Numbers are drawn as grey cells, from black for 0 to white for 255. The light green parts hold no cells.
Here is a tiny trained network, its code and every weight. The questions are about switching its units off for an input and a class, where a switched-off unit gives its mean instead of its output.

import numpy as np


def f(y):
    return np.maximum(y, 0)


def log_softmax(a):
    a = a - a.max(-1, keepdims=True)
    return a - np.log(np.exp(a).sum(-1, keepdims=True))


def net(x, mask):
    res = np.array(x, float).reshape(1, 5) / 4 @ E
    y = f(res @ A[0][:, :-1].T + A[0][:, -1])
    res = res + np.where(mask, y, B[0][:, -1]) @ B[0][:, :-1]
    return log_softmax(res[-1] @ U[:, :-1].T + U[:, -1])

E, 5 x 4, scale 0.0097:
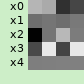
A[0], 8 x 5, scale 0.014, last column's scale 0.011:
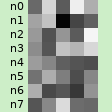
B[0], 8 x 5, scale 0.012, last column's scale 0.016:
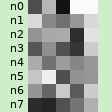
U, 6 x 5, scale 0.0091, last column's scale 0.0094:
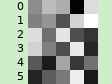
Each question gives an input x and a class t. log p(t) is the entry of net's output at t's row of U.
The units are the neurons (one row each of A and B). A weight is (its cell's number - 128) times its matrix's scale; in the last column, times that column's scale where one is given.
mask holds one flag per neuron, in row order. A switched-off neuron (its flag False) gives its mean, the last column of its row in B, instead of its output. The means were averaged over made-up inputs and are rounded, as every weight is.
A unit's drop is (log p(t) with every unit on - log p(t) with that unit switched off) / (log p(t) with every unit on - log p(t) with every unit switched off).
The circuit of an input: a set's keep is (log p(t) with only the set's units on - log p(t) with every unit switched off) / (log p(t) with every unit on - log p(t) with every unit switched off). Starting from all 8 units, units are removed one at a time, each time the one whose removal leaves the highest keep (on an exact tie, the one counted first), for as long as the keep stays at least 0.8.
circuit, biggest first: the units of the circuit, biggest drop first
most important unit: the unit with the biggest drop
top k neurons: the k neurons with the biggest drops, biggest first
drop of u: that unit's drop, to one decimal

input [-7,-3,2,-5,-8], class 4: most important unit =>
n7
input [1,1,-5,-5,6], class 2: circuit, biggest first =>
n6, n0
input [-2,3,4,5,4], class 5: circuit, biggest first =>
n1, n2
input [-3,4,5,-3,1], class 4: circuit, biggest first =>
n7, n0
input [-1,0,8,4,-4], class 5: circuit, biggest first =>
n7, n1
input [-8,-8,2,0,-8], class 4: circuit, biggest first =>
n0, n7
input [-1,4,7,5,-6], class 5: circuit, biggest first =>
n1, n7
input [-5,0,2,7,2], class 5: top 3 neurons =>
n1, n2, n5
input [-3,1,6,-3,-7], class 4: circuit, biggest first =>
n7, n0
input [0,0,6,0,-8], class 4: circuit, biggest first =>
n0, n7
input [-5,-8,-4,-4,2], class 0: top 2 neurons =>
n3, n2
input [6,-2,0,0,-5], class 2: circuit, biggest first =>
n0, n3, n1
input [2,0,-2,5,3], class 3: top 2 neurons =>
n1, n3
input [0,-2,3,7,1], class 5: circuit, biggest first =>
n1
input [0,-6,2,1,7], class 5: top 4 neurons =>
n1, n2, n5, n6
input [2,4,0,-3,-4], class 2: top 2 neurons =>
n0, n3
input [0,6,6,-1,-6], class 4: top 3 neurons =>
n0, n7, n1
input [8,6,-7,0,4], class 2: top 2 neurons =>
n0, n6
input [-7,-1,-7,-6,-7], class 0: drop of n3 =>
0.3
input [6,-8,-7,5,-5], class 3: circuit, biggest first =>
n1
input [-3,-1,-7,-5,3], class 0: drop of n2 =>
0.3
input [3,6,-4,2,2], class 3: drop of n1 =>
0.4
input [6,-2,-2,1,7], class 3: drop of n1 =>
0.4
